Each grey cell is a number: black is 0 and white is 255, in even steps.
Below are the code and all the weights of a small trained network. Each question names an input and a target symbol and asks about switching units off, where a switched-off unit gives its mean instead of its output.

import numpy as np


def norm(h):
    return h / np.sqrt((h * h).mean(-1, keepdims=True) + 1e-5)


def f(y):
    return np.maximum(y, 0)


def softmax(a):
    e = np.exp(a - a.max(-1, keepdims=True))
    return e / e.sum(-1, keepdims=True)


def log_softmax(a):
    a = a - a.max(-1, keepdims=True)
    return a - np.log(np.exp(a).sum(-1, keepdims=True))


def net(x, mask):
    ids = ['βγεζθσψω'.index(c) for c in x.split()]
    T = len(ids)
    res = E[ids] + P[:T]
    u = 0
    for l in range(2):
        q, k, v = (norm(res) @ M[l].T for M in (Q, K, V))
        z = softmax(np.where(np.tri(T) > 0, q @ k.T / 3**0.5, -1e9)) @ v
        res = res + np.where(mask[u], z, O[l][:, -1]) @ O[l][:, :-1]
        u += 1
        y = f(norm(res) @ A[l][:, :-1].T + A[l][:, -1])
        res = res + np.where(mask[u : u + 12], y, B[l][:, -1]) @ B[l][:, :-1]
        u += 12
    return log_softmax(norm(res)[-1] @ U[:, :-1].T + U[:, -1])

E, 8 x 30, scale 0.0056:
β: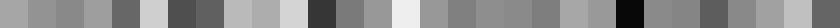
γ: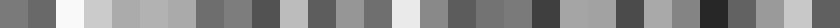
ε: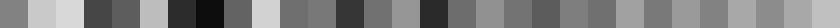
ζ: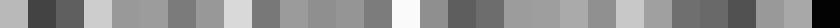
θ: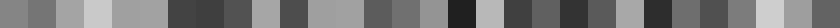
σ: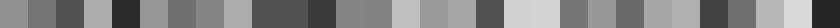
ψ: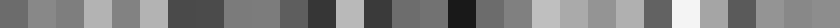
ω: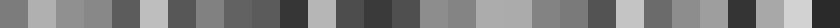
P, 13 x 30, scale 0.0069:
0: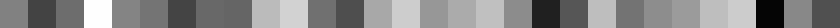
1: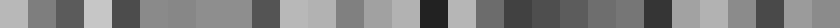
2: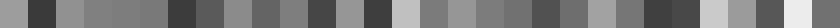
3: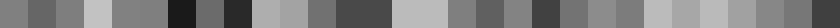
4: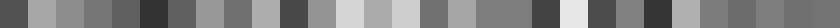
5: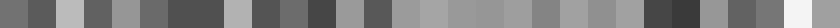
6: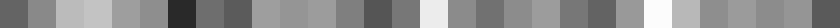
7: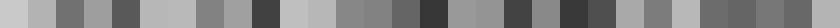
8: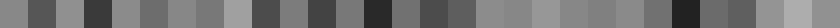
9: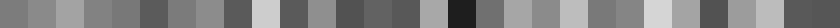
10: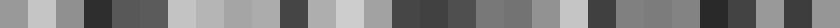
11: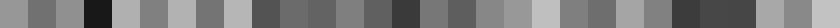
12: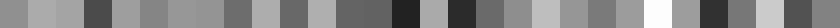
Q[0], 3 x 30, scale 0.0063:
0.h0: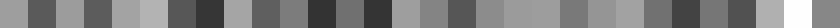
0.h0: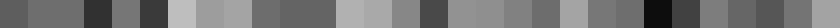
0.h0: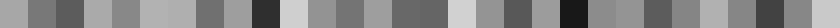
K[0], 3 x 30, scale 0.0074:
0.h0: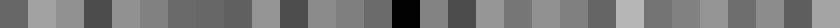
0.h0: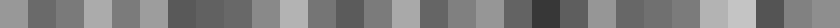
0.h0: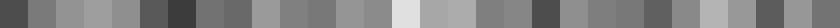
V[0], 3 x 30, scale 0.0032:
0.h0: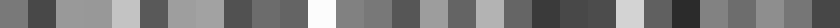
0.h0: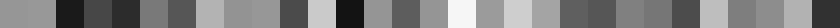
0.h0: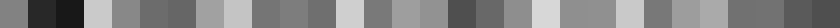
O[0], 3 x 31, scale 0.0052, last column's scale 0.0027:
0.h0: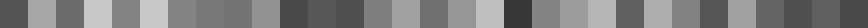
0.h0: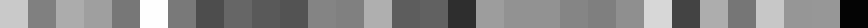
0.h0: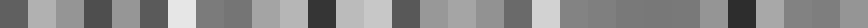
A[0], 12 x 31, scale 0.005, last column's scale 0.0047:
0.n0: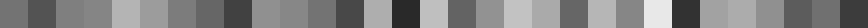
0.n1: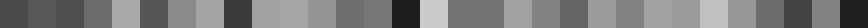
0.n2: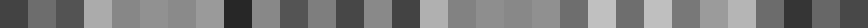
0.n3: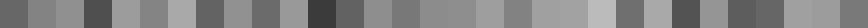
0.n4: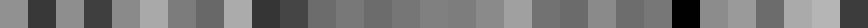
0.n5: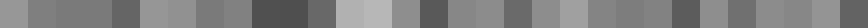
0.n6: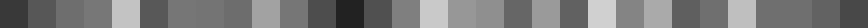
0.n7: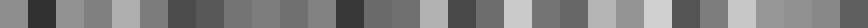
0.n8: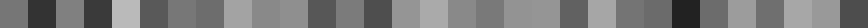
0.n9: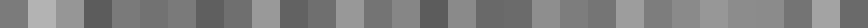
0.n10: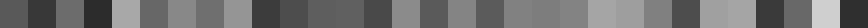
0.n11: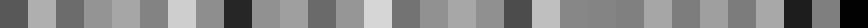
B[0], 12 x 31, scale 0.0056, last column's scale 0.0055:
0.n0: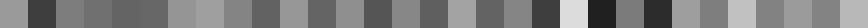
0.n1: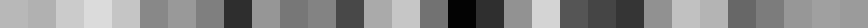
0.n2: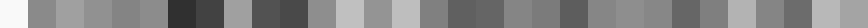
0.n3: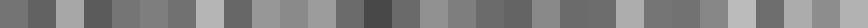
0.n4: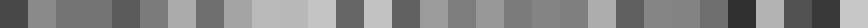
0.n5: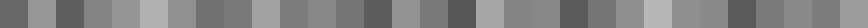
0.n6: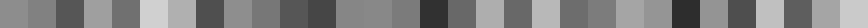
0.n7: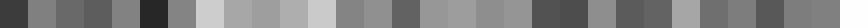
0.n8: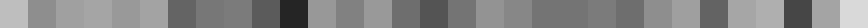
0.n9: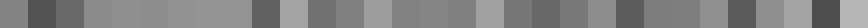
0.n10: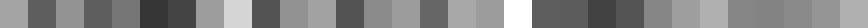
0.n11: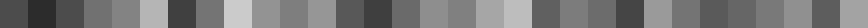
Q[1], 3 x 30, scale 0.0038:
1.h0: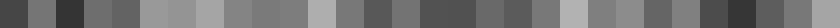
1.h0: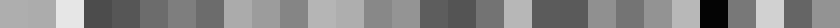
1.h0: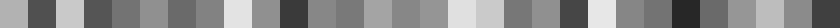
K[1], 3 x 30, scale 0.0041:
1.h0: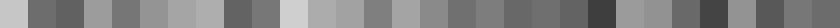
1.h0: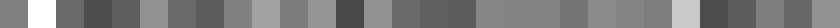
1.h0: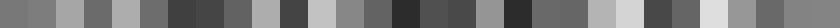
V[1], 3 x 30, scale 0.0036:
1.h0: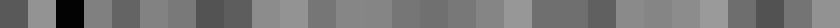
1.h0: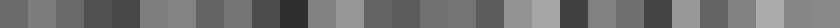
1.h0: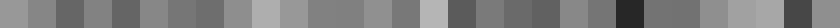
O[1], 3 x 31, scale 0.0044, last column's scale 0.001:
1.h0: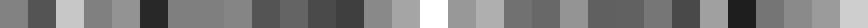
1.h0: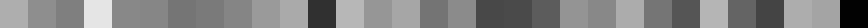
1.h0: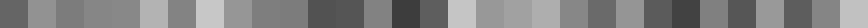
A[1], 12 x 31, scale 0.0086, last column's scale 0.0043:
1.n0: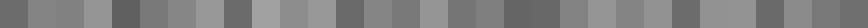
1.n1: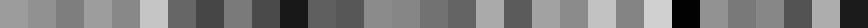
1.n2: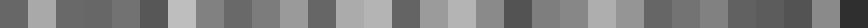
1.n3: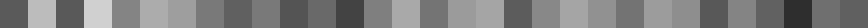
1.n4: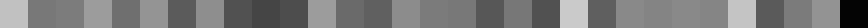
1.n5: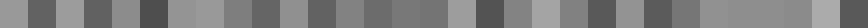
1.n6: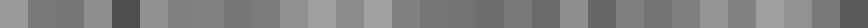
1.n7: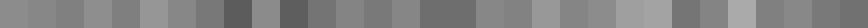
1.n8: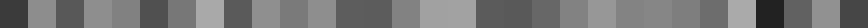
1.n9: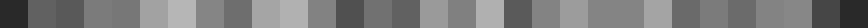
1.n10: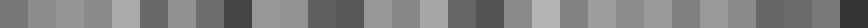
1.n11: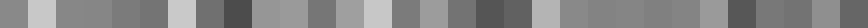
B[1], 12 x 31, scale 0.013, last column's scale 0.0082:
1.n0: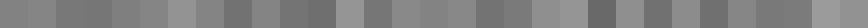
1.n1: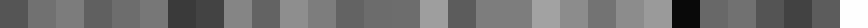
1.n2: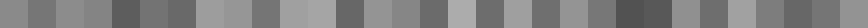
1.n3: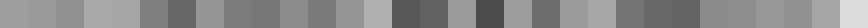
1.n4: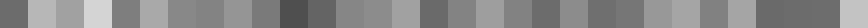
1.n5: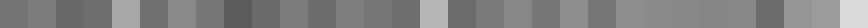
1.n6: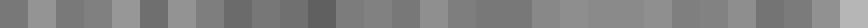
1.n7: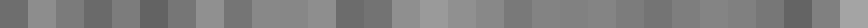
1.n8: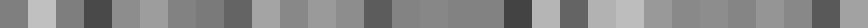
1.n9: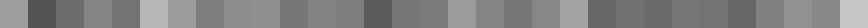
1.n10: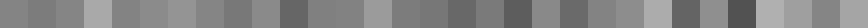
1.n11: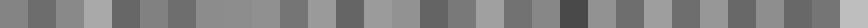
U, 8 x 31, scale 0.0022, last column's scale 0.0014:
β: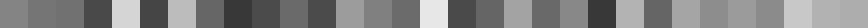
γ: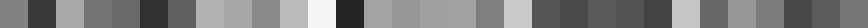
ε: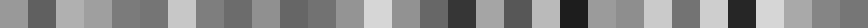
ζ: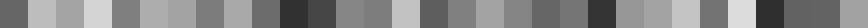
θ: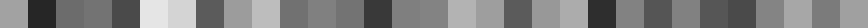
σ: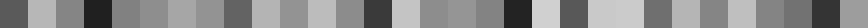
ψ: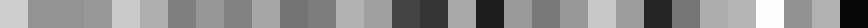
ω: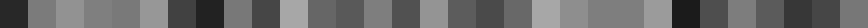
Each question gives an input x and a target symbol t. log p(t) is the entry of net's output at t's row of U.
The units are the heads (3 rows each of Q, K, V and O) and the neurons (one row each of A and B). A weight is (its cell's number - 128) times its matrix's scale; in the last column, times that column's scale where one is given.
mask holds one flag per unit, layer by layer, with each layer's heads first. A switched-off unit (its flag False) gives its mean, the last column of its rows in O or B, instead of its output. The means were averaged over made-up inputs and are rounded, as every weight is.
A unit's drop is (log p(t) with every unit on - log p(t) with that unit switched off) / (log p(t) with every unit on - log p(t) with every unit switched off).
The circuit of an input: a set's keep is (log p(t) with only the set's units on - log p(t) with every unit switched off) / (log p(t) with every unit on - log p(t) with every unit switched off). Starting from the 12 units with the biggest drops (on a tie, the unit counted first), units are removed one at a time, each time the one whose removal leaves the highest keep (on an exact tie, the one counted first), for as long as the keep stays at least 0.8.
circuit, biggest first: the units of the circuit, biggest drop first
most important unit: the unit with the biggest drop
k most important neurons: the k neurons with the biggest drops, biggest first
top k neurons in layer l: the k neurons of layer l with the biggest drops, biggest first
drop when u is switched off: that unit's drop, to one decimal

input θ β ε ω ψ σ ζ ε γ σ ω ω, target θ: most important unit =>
0.n4
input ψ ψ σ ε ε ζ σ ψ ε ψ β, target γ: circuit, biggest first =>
0.h0; 1.n2
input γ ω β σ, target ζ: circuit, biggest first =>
0.n0; 0.h0; 1.n4
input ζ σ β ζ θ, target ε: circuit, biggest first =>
0.h0; 1.n11; 1.n1
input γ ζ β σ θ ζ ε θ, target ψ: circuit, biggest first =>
0.h0; 1.n3
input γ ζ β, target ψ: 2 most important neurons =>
0.n8; 1.n1
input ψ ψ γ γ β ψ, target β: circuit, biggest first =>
0.h0; 1.n5
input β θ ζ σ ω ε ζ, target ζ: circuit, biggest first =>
0.h0; 0.n0; 1.n4
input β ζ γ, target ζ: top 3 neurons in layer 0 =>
0.n8; 0.n7; 0.n4
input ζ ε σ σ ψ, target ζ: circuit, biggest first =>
0.h0; 1.n4
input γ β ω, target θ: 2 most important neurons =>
0.n4; 1.n9
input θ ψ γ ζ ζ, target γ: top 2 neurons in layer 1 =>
1.n2; 1.n11
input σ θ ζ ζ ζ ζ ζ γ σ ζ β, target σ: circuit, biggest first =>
0.h0; 1.n8
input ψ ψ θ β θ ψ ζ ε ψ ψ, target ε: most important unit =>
0.n1
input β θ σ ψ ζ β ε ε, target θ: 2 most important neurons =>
0.n11; 1.n9
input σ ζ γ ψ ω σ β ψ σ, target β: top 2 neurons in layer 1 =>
1.n5; 1.n1
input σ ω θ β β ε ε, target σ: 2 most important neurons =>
0.n7; 1.n8
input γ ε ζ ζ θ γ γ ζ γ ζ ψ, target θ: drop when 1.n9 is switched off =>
0.2
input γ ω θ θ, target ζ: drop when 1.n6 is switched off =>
0.0
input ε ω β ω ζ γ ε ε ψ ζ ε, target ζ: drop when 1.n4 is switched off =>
0.2
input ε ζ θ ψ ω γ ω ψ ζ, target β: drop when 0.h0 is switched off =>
1.2
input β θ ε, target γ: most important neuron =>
0.n4
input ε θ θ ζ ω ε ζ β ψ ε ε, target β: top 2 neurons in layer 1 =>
1.n1; 1.n5
